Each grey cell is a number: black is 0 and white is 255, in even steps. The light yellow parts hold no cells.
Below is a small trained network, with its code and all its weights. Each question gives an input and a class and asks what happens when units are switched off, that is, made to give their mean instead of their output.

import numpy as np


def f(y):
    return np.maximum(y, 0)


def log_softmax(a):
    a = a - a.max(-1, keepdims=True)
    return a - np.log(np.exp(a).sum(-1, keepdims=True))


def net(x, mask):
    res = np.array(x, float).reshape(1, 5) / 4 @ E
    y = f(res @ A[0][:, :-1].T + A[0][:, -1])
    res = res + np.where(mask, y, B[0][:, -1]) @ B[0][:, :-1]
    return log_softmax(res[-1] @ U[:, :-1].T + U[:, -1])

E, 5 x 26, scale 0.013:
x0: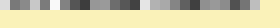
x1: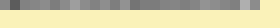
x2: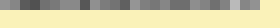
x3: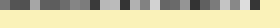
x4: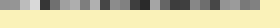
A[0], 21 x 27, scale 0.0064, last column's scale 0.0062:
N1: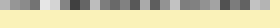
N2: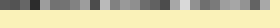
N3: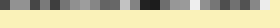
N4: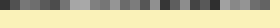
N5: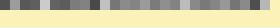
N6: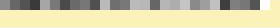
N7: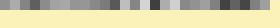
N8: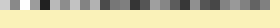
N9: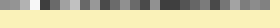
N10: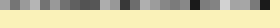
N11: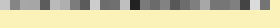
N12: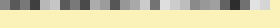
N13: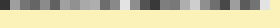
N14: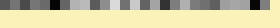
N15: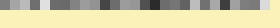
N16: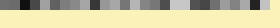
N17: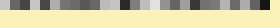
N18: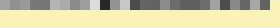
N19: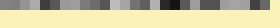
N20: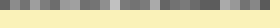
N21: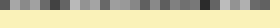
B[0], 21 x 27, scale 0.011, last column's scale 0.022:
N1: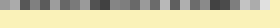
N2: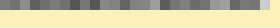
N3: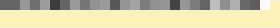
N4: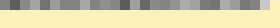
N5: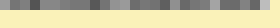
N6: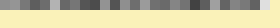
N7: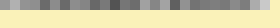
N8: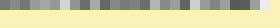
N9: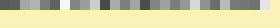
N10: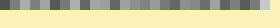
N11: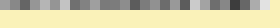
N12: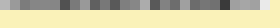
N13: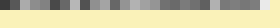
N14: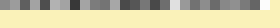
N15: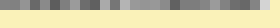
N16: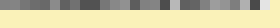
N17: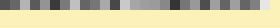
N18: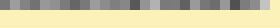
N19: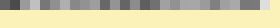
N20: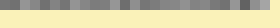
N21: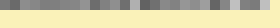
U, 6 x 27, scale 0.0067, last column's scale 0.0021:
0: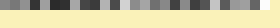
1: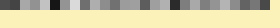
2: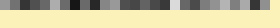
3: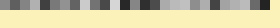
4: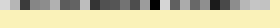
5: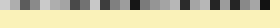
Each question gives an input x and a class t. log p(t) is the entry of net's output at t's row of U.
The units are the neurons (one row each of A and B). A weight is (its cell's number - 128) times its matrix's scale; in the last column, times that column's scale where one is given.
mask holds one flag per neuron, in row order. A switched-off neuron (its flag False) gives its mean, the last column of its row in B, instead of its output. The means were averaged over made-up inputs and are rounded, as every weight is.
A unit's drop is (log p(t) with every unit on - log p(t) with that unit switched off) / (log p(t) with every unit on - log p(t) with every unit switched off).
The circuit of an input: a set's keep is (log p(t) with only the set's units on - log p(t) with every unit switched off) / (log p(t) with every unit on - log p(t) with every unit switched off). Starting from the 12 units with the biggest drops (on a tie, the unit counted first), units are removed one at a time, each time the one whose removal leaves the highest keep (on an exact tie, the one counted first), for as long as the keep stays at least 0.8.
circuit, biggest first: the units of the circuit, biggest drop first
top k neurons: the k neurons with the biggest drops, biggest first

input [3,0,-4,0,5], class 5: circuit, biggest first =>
[N3]
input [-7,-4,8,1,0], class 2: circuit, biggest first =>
[N14; N9]
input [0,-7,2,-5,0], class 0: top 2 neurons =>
[N9; N14]
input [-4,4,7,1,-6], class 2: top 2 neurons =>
[N17; N14]
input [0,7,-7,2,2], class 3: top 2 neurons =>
[N3; N13]
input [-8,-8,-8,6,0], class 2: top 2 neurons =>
[N16; N9]
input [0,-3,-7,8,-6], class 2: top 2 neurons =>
[N14; N16]
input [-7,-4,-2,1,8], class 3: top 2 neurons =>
[N14; N17]
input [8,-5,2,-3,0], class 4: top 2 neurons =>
[N1; N12]
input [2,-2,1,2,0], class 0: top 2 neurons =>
[N9; N8]
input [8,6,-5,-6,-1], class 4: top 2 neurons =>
[N1; N12]
